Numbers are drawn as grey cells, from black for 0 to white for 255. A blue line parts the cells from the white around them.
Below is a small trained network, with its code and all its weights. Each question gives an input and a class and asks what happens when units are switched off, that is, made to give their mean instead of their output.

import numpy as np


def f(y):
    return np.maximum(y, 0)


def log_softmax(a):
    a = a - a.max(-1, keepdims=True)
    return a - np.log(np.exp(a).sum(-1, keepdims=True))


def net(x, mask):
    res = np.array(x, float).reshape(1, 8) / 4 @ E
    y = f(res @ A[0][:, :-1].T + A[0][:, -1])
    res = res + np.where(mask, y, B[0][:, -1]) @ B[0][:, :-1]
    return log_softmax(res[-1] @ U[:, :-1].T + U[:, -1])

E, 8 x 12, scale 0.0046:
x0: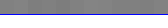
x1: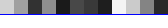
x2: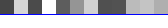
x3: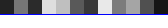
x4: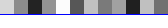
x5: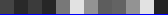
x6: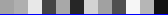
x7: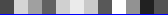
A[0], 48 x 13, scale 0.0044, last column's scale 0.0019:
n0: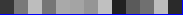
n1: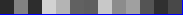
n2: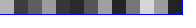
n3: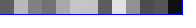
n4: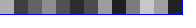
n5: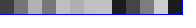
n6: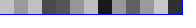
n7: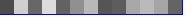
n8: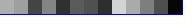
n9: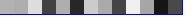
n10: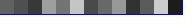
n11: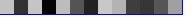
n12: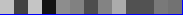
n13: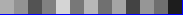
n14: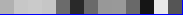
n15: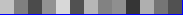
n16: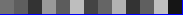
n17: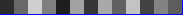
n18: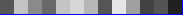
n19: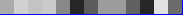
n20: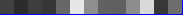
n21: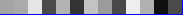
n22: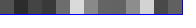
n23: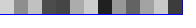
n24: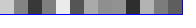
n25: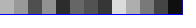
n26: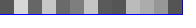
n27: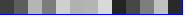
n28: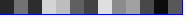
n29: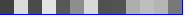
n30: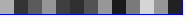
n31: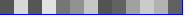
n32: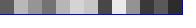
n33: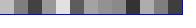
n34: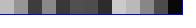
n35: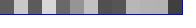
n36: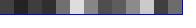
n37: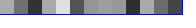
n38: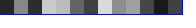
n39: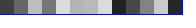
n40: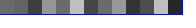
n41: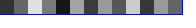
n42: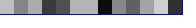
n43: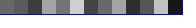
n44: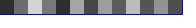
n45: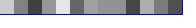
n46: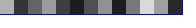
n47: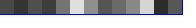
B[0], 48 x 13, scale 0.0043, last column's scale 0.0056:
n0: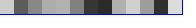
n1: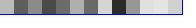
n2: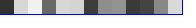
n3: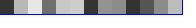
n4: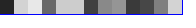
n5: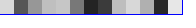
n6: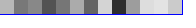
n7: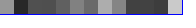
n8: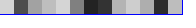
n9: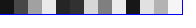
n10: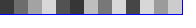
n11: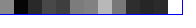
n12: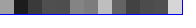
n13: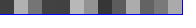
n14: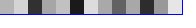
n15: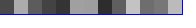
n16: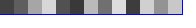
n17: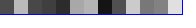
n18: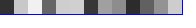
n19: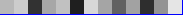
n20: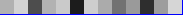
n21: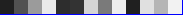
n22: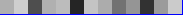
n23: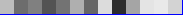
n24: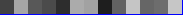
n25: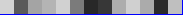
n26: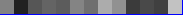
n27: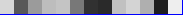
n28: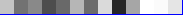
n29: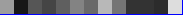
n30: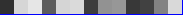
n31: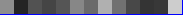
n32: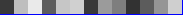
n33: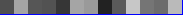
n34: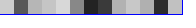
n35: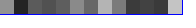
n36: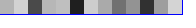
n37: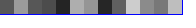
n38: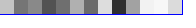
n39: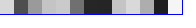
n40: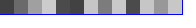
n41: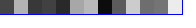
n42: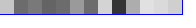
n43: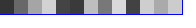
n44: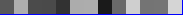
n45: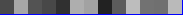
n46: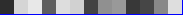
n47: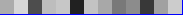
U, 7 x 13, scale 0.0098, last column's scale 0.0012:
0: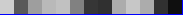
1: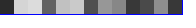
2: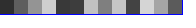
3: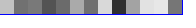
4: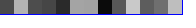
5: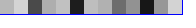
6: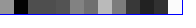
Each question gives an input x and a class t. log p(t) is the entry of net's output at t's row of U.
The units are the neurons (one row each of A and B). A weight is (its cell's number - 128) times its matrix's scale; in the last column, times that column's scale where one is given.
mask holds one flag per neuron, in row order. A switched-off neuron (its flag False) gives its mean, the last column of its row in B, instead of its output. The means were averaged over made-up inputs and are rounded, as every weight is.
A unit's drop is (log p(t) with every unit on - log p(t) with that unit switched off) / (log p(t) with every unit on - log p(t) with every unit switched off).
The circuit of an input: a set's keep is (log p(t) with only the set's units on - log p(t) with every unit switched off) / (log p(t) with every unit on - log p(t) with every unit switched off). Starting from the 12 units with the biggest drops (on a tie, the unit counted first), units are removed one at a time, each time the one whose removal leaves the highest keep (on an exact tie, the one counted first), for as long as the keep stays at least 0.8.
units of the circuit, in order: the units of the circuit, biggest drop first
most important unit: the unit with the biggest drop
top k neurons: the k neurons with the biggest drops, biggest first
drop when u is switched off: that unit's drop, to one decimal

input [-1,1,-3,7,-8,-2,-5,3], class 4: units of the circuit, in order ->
n17
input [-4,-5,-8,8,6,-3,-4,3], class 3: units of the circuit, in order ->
n28, n38
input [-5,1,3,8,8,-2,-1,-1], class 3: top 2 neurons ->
n28, n38
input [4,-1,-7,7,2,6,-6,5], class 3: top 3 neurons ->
n28, n38, n1
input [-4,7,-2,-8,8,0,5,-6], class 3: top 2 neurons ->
n23, n6
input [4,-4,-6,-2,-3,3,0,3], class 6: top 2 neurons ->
n11, n12
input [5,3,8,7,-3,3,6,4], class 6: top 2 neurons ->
n29, n26
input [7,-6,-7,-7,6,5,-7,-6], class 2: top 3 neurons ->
n10, n43, n16
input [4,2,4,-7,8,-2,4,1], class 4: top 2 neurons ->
n24, n15
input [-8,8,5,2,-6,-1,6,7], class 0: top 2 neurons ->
n25, n8
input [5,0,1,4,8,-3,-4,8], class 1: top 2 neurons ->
n18, n32
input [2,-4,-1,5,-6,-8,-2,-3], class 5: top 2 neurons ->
n14, n19
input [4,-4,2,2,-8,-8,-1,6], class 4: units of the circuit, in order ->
n41, n17
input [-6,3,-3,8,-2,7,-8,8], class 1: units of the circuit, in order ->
n18
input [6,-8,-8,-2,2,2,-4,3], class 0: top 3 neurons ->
n39, n27, n5
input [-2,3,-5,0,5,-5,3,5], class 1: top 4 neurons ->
n18, n32, n3, n41
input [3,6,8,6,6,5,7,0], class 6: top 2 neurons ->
n29, n31
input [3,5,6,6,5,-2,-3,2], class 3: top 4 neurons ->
n28, n38, n1, n11
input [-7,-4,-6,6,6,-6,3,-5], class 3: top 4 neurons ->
n28, n38, n1, n41
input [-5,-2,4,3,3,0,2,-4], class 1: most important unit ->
n11
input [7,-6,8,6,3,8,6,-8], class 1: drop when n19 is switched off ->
0.1
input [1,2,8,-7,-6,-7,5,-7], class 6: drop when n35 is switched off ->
0.3
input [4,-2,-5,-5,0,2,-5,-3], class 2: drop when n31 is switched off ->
0.2
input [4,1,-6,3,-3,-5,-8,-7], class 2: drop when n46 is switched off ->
-0.1
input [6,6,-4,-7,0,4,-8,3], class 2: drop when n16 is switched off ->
0.3
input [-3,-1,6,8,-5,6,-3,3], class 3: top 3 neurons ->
n28, n38, n1
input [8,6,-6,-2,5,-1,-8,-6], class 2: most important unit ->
n16
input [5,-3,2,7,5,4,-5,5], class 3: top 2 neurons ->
n28, n38
